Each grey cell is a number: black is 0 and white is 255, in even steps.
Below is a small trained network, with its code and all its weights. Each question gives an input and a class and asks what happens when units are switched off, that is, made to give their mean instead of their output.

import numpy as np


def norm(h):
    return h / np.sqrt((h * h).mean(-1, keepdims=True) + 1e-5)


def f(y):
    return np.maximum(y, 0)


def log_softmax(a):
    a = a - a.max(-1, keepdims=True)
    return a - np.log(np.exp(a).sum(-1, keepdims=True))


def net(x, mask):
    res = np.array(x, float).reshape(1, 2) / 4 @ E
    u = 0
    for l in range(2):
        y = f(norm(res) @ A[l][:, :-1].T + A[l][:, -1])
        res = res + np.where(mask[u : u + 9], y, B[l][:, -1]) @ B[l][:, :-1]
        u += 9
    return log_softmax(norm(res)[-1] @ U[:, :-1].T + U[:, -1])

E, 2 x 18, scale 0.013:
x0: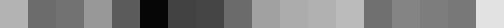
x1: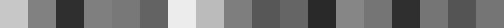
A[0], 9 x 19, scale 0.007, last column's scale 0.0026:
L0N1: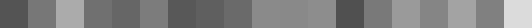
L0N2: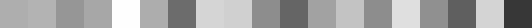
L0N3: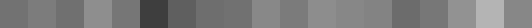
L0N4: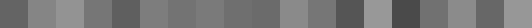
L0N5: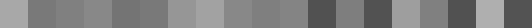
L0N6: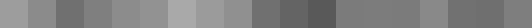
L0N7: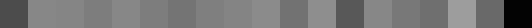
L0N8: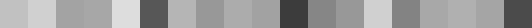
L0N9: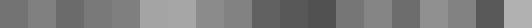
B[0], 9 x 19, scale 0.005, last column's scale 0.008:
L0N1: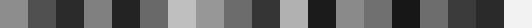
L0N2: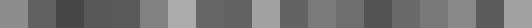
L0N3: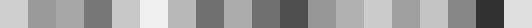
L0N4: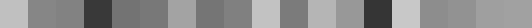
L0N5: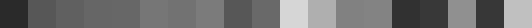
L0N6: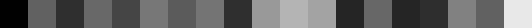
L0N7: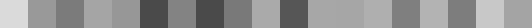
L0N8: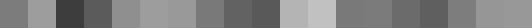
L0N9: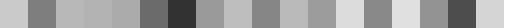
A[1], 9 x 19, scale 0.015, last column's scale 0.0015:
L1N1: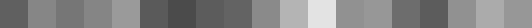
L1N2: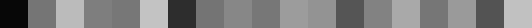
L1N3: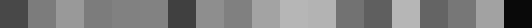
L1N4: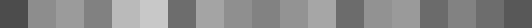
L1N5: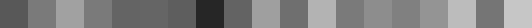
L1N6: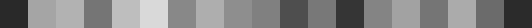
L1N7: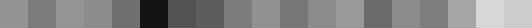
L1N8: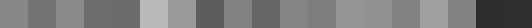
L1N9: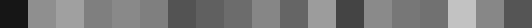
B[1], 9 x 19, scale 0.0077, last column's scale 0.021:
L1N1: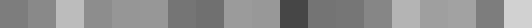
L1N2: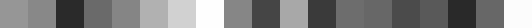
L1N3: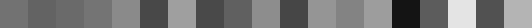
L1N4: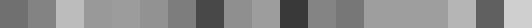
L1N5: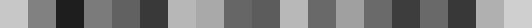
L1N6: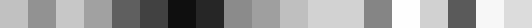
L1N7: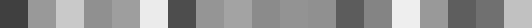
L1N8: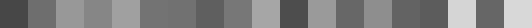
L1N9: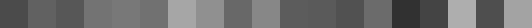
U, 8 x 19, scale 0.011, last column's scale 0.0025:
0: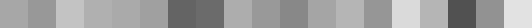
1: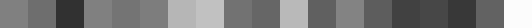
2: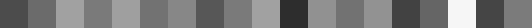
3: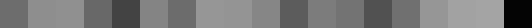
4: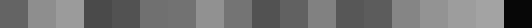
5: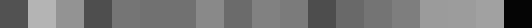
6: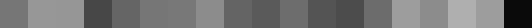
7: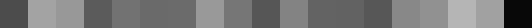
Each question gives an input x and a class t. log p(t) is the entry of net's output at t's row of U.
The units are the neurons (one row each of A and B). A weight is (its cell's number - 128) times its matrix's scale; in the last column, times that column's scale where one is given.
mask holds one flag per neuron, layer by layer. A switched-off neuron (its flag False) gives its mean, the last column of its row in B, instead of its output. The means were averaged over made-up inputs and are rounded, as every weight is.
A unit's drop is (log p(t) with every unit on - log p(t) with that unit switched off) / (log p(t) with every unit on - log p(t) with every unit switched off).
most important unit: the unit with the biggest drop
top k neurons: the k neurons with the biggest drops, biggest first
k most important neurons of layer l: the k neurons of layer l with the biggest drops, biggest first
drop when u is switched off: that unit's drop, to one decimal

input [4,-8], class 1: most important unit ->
L1N5
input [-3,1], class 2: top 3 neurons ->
L0N9, L1N3, L0N3
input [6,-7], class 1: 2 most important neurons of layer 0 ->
L0N9, L0N7
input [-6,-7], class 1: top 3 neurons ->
L1N2, L0N3, L1N9
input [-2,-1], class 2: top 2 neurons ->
L1N2, L1N6
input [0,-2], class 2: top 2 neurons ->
L0N1, L1N2
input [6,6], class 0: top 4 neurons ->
L0N1, L1N2, L1N5, L1N7
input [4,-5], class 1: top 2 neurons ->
L0N9, L1N5
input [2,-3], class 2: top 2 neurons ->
L0N1, L1N8
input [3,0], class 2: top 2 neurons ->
L0N3, L0N9
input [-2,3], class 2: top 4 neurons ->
L0N1, L0N6, L1N2, L0N9
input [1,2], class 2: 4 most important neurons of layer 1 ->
L1N2, L1N6, L1N5, L1N7
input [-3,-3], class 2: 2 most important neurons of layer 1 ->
L1N8, L1N5
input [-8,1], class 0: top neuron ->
L1N6
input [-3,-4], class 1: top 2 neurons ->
L1N2, L0N3
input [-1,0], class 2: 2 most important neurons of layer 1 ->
L1N3, L1N6
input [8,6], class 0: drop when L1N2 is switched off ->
0.1
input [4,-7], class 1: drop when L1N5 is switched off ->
0.4
